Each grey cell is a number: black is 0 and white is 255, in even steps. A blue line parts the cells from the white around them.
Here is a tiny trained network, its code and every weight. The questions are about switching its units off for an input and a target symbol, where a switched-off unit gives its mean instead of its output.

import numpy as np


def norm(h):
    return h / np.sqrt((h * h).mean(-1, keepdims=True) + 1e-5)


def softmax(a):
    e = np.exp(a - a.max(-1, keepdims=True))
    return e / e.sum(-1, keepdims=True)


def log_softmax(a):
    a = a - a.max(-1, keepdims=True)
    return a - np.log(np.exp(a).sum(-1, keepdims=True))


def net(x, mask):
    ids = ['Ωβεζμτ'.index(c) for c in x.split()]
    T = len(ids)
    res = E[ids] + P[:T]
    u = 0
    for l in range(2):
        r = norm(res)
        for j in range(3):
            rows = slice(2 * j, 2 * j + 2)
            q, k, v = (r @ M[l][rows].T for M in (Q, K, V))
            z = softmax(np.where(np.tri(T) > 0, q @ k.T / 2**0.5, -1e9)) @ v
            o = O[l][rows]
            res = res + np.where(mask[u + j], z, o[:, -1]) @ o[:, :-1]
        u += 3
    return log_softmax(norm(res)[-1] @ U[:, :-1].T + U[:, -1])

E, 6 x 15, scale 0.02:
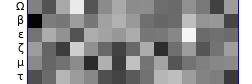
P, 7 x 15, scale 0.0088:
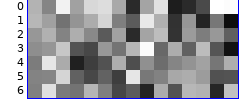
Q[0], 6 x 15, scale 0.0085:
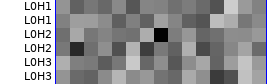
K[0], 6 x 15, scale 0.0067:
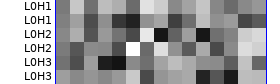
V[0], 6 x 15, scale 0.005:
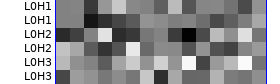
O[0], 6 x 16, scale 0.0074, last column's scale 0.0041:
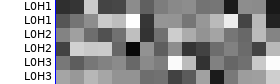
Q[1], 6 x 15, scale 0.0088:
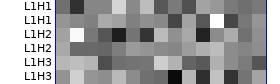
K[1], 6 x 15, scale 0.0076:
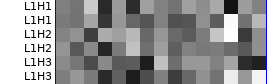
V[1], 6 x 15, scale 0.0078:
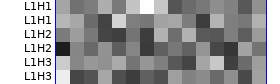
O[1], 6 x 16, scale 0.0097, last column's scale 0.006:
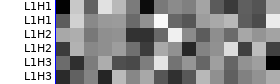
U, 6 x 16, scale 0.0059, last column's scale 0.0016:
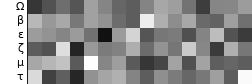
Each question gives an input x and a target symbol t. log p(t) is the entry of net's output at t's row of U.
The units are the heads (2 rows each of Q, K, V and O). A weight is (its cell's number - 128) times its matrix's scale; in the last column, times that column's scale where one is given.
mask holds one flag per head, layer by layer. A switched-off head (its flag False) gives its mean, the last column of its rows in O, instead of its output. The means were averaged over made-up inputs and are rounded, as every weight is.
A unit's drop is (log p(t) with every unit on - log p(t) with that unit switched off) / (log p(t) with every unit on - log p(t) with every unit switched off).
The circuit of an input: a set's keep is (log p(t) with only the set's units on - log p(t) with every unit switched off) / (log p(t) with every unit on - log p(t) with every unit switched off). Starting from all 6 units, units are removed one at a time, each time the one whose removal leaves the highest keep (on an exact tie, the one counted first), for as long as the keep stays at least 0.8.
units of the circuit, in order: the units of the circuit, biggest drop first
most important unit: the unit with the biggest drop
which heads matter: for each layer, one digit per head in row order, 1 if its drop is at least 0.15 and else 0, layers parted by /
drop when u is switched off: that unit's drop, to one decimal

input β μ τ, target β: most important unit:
L0H2
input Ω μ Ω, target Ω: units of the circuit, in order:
L1H1, L1H3
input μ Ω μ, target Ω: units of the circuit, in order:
L0H3, L1H1
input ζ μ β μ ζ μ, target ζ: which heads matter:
011 / 110
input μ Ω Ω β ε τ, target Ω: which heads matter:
010 / 100
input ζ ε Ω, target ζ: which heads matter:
110 / 011
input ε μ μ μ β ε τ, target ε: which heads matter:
101 / 001
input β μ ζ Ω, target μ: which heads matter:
001 / 001
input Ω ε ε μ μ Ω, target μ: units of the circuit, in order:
L0H3, L1H3
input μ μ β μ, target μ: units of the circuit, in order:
L1H3, L1H2
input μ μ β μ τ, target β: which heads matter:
010 / 011
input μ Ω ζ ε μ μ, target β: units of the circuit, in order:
L0H1, L1H2
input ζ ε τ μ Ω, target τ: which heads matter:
010 / 100
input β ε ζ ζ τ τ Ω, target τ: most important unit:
L1H1
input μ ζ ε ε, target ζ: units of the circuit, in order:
L1H3, L0H3
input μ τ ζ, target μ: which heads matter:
001 / 010
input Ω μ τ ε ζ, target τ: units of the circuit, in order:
L0H2, L1H2
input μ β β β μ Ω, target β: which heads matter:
010 / 000
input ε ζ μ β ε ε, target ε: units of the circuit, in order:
L1H3, L0H3
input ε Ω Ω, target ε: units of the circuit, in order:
L1H3
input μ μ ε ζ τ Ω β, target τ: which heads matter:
000 / 100
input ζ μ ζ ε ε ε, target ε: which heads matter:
000 / 001
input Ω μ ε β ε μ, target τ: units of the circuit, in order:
L0H1, L1H2
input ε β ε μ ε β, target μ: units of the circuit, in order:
L1H3, L0H3
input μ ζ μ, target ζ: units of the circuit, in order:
L0H3, L1H2
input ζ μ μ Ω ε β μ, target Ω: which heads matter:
101 / 100
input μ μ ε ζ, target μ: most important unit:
L0H3
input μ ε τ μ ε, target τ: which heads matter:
010 / 010
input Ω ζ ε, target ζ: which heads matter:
100 / 011
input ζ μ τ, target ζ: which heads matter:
000 / 111
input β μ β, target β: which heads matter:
010 / 001
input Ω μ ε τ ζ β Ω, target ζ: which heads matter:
000 / 001
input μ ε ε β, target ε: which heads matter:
000 / 001
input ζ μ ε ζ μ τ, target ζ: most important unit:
L1H1
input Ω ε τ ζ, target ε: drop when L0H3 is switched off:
0.2
